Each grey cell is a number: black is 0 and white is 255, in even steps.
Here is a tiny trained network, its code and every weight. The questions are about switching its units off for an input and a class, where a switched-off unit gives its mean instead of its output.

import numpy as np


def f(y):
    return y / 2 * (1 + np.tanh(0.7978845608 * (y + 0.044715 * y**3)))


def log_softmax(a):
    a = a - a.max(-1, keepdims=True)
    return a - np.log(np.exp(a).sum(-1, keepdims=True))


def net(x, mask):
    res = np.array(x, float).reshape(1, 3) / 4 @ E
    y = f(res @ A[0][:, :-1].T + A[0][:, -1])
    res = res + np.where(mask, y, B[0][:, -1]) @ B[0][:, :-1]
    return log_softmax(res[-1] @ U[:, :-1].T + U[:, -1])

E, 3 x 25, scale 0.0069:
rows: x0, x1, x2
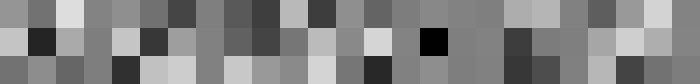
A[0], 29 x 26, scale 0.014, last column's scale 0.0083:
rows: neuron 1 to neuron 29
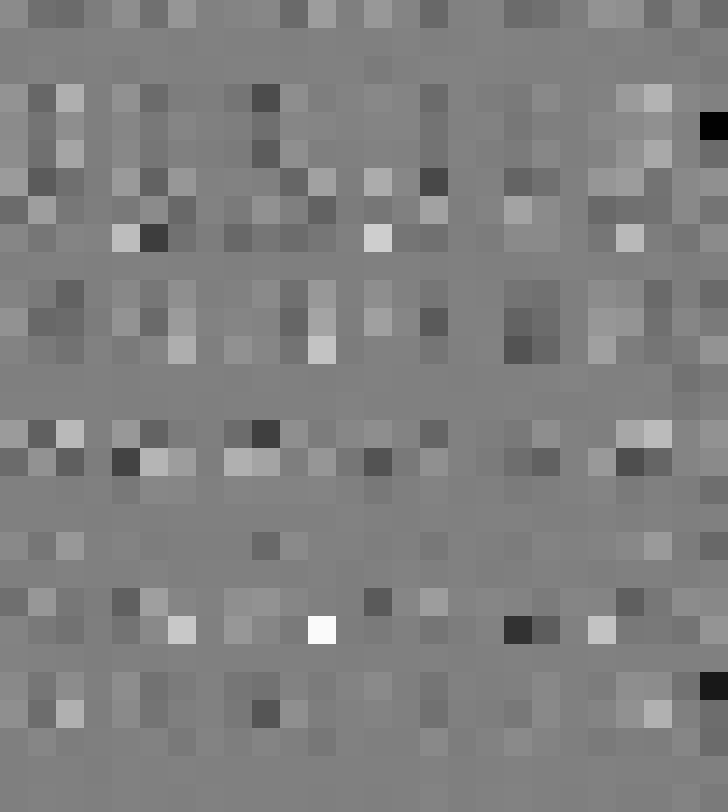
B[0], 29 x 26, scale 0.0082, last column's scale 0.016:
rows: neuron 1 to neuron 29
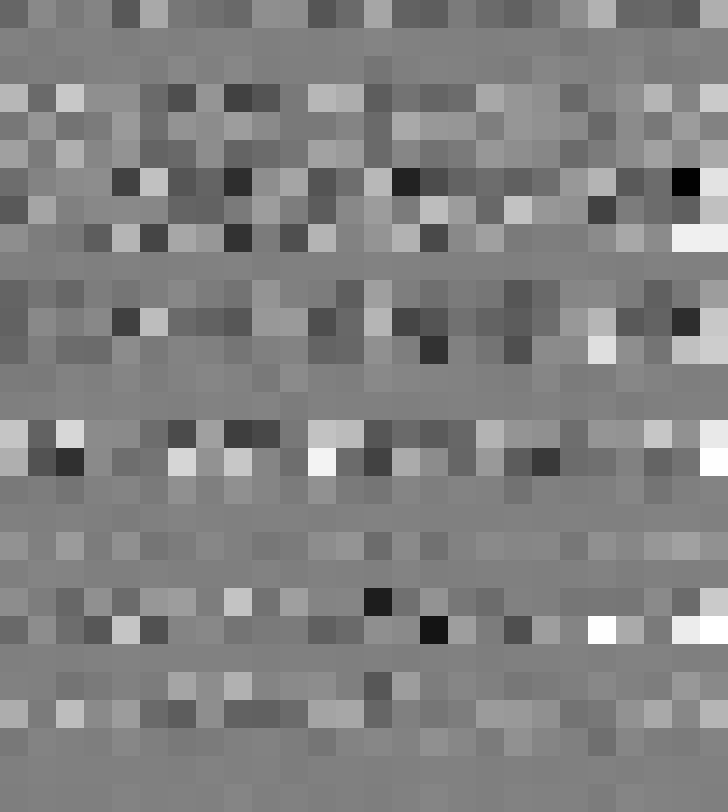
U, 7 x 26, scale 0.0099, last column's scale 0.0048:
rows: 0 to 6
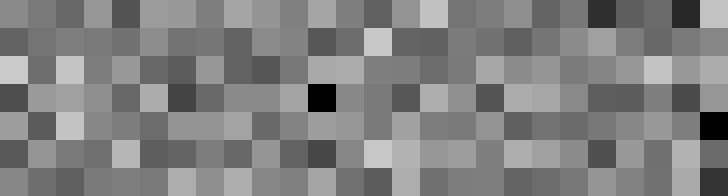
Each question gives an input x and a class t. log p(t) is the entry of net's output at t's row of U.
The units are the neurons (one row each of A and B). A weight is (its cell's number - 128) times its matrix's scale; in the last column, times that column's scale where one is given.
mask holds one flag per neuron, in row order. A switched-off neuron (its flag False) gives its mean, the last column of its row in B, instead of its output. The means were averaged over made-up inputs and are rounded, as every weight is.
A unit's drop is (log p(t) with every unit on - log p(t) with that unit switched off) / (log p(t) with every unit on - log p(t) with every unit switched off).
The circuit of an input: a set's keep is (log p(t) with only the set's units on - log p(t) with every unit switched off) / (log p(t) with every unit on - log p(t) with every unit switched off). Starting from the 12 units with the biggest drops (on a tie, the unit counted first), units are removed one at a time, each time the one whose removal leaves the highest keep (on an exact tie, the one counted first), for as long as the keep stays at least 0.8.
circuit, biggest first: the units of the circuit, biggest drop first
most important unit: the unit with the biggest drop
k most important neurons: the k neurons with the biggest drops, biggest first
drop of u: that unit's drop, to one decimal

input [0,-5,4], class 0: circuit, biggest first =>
neuron 9; neuron 23; neuron 22
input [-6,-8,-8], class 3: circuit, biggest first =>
neuron 8; neuron 9
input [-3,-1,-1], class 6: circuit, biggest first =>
neuron 7; neuron 16
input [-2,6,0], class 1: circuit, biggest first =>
neuron 7
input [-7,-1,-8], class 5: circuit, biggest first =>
neuron 9; neuron 17; neuron 16
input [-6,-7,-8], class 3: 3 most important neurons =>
neuron 17; neuron 9; neuron 23
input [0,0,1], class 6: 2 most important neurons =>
neuron 7; neuron 16
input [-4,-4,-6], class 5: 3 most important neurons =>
neuron 7; neuron 17; neuron 12
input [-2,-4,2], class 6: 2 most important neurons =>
neuron 7; neuron 12
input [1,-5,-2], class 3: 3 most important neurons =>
neuron 17; neuron 9; neuron 8
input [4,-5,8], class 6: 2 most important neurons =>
neuron 7; neuron 12
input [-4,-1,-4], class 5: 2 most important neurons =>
neuron 17; neuron 7
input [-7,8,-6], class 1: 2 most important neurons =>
neuron 7; neuron 12
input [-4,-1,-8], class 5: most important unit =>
neuron 16
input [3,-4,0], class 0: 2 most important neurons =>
neuron 23; neuron 7
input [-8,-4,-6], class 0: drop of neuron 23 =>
0.4
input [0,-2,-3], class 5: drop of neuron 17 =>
0.3
